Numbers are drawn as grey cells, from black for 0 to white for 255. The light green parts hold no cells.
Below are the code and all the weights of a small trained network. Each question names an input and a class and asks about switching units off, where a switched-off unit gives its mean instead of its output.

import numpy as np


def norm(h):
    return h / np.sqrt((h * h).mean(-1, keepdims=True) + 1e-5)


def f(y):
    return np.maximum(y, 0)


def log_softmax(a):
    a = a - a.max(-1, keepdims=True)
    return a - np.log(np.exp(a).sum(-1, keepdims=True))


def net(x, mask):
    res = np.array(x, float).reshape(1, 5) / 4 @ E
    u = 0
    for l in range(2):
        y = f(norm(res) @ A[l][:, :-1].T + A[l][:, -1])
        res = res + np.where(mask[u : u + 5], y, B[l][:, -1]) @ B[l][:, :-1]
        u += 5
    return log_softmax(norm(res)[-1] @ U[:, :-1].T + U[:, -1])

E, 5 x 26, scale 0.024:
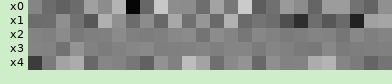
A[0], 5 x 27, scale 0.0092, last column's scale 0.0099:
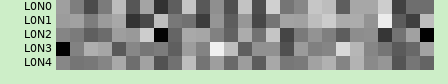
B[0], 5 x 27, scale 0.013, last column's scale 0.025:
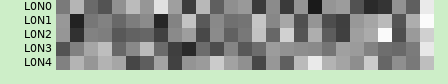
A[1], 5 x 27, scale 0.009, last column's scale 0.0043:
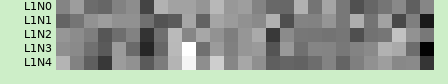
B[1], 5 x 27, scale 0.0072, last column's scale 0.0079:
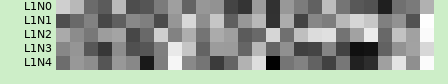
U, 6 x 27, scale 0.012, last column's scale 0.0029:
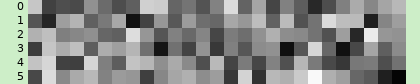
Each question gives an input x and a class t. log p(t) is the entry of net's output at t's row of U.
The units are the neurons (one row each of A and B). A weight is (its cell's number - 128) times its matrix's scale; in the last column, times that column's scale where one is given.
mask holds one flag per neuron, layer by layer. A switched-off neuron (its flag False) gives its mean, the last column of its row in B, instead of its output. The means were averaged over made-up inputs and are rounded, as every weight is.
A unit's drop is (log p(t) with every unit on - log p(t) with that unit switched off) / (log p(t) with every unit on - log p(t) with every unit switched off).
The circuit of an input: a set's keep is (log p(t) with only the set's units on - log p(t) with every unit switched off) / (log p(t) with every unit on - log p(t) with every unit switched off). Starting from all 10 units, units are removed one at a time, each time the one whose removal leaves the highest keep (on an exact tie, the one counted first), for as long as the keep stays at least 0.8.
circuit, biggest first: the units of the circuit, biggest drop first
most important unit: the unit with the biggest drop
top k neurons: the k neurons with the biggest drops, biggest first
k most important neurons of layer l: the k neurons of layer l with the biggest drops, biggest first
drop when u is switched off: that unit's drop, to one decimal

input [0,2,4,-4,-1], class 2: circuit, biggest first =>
[L0N1, L0N2, L0N0]
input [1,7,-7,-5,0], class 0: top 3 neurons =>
[L0N3, L0N0, L0N4]
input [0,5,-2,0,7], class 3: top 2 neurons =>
[L0N1, L0N2]
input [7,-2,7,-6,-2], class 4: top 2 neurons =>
[L0N0, L0N3]
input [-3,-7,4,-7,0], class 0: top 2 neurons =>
[L0N1, L0N3]
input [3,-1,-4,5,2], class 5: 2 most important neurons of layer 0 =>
[L0N0, L0N4]
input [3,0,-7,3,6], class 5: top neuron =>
[L0N1]
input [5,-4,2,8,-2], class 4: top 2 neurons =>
[L0N0, L0N3]
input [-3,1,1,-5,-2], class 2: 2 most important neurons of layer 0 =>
[L0N1, L0N3]
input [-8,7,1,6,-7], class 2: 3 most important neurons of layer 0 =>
[L0N3, L0N1, L0N0]
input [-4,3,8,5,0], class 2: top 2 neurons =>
[L0N3, L0N1]
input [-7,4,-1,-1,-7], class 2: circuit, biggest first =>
[L0N1, L0N3, L0N2, L0N0]
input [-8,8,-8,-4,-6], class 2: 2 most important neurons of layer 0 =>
[L0N3, L0N1]
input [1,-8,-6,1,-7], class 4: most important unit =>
L0N0
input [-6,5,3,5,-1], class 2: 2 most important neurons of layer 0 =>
[L0N3, L0N1]
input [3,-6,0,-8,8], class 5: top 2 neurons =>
[L0N0, L0N4]
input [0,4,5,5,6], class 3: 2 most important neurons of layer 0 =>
[L0N1, L0N2]
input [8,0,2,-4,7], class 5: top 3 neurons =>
[L0N1, L0N0, L0N4]
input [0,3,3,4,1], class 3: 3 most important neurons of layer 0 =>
[L0N1, L0N2, L0N4]
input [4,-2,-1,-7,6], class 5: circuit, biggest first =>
[L0N0]
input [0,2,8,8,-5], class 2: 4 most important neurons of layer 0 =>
[L0N1, L0N2, L0N3, L0N0]
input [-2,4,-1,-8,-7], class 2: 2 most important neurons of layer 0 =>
[L0N1, L0N2]
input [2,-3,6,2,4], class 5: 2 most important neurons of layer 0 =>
[L0N0, L0N4]
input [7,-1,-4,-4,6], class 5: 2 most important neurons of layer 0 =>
[L0N0, L0N1]
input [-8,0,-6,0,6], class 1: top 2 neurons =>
[L0N0, L1N4]
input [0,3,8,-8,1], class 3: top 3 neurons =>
[L0N1, L0N2, L0N4]
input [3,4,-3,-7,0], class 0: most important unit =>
L0N3
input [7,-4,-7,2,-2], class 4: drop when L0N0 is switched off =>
0.8
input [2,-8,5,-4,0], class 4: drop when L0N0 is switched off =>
1.0
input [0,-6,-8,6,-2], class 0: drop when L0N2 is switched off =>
0.0
